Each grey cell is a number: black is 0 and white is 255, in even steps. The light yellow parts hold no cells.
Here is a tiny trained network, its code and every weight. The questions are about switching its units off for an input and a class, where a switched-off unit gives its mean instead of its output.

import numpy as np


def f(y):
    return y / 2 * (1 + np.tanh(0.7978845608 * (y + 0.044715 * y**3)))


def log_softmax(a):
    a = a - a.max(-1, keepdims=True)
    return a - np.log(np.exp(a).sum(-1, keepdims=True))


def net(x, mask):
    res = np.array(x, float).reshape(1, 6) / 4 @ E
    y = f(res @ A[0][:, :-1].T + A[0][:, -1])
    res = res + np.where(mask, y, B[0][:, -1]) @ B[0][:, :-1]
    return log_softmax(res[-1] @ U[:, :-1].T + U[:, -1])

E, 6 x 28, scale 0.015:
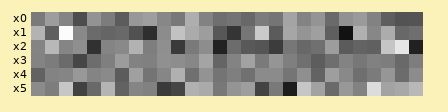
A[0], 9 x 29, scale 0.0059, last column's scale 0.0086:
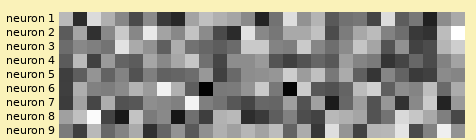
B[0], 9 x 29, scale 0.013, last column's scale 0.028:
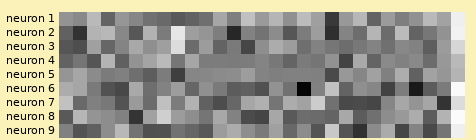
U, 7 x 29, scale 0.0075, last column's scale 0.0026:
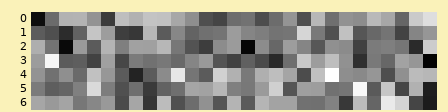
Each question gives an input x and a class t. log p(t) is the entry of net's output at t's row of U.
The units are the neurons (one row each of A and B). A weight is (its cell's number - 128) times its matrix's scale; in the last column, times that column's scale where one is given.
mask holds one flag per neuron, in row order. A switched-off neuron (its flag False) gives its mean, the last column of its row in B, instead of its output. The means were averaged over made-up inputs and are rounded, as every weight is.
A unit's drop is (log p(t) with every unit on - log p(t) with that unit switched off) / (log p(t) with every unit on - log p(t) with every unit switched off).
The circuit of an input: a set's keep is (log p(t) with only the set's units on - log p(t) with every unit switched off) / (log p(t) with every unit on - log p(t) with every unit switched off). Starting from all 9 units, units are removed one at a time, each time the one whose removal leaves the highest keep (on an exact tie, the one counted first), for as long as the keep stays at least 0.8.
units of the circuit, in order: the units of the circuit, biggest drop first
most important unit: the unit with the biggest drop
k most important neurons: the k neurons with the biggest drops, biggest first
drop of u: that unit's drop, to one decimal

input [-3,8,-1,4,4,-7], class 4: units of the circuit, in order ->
[neuron 1]
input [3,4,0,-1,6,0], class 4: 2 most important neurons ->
[neuron 9; neuron 7]
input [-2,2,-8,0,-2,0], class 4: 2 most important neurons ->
[neuron 8; neuron 1]
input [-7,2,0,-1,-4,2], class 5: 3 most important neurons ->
[neuron 2; neuron 6; neuron 3]
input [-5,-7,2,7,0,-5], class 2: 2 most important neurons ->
[neuron 8; neuron 7]
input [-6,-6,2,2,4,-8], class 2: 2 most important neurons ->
[neuron 7; neuron 8]
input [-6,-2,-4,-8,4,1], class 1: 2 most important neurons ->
[neuron 8; neuron 9]
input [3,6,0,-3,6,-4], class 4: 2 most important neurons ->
[neuron 1; neuron 8]
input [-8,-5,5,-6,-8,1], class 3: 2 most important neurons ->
[neuron 6; neuron 2]
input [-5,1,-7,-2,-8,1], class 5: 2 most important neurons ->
[neuron 9; neuron 6]
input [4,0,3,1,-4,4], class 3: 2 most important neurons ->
[neuron 2; neuron 3]
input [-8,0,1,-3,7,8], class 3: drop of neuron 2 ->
1.0
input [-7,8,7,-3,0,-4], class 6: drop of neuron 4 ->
0.0
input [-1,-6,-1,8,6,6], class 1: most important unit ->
neuron 9
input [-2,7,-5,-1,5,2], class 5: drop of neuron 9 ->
0.1
